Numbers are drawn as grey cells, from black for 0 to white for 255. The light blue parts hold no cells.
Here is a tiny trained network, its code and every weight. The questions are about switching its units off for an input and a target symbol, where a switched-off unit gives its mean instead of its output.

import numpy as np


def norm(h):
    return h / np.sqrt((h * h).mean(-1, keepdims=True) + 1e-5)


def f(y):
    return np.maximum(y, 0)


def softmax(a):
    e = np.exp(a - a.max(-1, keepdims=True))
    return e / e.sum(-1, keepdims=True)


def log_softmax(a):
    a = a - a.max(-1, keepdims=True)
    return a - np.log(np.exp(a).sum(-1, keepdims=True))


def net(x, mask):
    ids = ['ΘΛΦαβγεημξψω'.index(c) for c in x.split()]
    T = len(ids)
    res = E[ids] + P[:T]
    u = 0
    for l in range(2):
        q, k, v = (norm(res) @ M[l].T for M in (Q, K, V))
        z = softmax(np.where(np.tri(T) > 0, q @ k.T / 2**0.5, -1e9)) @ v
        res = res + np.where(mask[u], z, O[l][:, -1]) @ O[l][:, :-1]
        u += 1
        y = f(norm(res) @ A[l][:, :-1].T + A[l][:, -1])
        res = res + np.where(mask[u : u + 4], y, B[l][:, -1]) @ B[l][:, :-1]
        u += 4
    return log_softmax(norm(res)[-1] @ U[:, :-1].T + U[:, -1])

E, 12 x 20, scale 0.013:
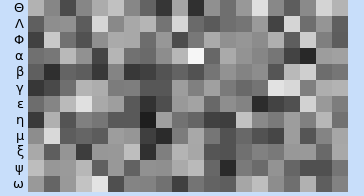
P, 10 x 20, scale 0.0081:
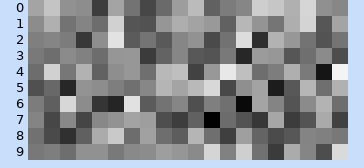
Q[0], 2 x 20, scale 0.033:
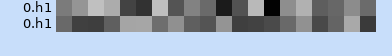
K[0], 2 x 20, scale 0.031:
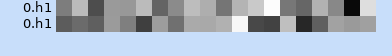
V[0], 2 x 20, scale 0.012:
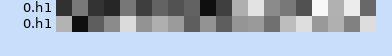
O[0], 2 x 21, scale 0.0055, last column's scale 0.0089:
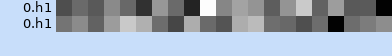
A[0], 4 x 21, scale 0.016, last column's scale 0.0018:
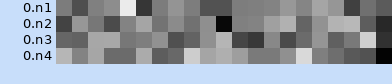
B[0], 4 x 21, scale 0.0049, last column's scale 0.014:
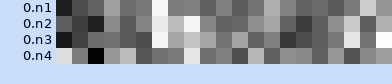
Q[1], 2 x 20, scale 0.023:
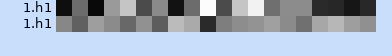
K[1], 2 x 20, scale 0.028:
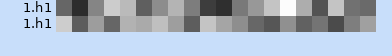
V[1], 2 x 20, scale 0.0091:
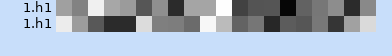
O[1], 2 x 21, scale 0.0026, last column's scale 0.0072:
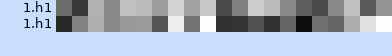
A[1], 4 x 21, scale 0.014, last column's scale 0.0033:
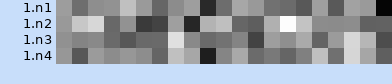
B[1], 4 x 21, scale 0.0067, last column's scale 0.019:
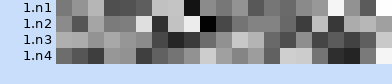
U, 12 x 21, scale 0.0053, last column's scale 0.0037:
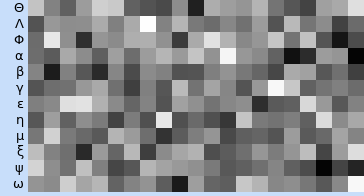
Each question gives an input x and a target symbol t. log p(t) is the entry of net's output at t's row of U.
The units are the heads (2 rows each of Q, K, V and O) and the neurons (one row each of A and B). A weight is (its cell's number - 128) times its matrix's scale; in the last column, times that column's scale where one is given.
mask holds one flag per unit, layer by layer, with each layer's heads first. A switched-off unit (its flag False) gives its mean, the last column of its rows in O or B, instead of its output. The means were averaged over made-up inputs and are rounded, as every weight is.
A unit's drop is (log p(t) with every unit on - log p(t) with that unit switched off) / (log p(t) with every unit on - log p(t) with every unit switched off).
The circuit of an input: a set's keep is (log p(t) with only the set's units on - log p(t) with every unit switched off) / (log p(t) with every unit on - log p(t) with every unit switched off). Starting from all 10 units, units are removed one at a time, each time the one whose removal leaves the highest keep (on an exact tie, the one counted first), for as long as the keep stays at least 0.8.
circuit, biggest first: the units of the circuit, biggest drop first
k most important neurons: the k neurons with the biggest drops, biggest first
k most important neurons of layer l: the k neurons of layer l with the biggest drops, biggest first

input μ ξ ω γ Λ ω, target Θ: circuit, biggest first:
[0.h1]
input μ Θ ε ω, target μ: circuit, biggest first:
[0.h1, 1.h1, 1.n4, 1.n1]
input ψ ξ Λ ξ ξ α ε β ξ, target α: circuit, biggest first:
[1.n1, 1.h1]
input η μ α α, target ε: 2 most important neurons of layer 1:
[1.n4, 1.n3]
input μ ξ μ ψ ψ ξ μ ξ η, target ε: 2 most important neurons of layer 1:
[1.n3, 1.n4]
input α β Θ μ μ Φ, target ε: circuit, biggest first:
[0.h1, 1.n4, 1.n3]
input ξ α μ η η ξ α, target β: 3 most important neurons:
[1.n2, 1.n4, 0.n2]
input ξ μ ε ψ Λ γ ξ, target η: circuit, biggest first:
[1.n1, 0.n3]
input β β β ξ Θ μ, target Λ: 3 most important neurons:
[1.n1, 1.n3, 1.n4]
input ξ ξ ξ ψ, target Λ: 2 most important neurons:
[1.n1, 1.n3]
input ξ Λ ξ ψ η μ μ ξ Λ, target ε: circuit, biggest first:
[0.h1, 1.n3, 1.n4]
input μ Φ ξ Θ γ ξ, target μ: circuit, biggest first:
[0.h1, 1.n4, 1.h1]
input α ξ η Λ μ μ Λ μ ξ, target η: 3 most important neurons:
[0.n3, 1.n1, 1.n4]
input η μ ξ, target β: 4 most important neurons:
[1.n2, 1.n4, 0.n2, 1.n1]
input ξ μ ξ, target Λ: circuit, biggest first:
[0.h1, 1.n1, 1.h1, 1.n3]
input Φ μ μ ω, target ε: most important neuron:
[1.n4]
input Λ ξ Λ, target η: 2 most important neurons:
[0.n2, 1.n1]
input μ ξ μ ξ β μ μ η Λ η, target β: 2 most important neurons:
[1.n2, 1.n4]
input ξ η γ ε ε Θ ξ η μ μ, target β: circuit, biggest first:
[0.h1, 1.n2, 1.n4, 1.n1]
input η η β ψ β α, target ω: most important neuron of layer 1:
[1.n1]
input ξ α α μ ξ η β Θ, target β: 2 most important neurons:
[1.n2, 0.n3]
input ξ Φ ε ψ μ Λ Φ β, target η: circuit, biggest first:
[0.n2, 1.n1]
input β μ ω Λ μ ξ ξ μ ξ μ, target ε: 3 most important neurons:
[1.n4, 1.n3, 0.n3]
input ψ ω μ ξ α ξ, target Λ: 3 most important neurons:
[1.n1, 1.n3, 1.n4]
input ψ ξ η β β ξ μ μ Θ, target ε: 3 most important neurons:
[0.n2, 1.n4, 1.n3]
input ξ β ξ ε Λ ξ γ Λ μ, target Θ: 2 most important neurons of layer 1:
[1.n1, 1.n4]
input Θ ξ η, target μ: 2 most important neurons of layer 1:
[1.n4, 1.n1]
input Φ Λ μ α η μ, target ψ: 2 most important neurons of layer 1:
[1.n4, 1.n3]
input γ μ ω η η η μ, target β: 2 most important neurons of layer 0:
[0.n2, 0.n1]
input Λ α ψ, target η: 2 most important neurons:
[0.n3, 1.n4]
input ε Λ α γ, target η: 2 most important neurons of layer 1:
[1.n1, 1.n3]
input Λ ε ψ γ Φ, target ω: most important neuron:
[0.n3]
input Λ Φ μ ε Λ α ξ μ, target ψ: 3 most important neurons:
[1.n4, 1.n3, 0.n3]
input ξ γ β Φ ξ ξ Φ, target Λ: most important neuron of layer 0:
[0.n2]
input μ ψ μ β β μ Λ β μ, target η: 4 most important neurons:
[0.n3, 1.n1, 1.n3, 1.n4]
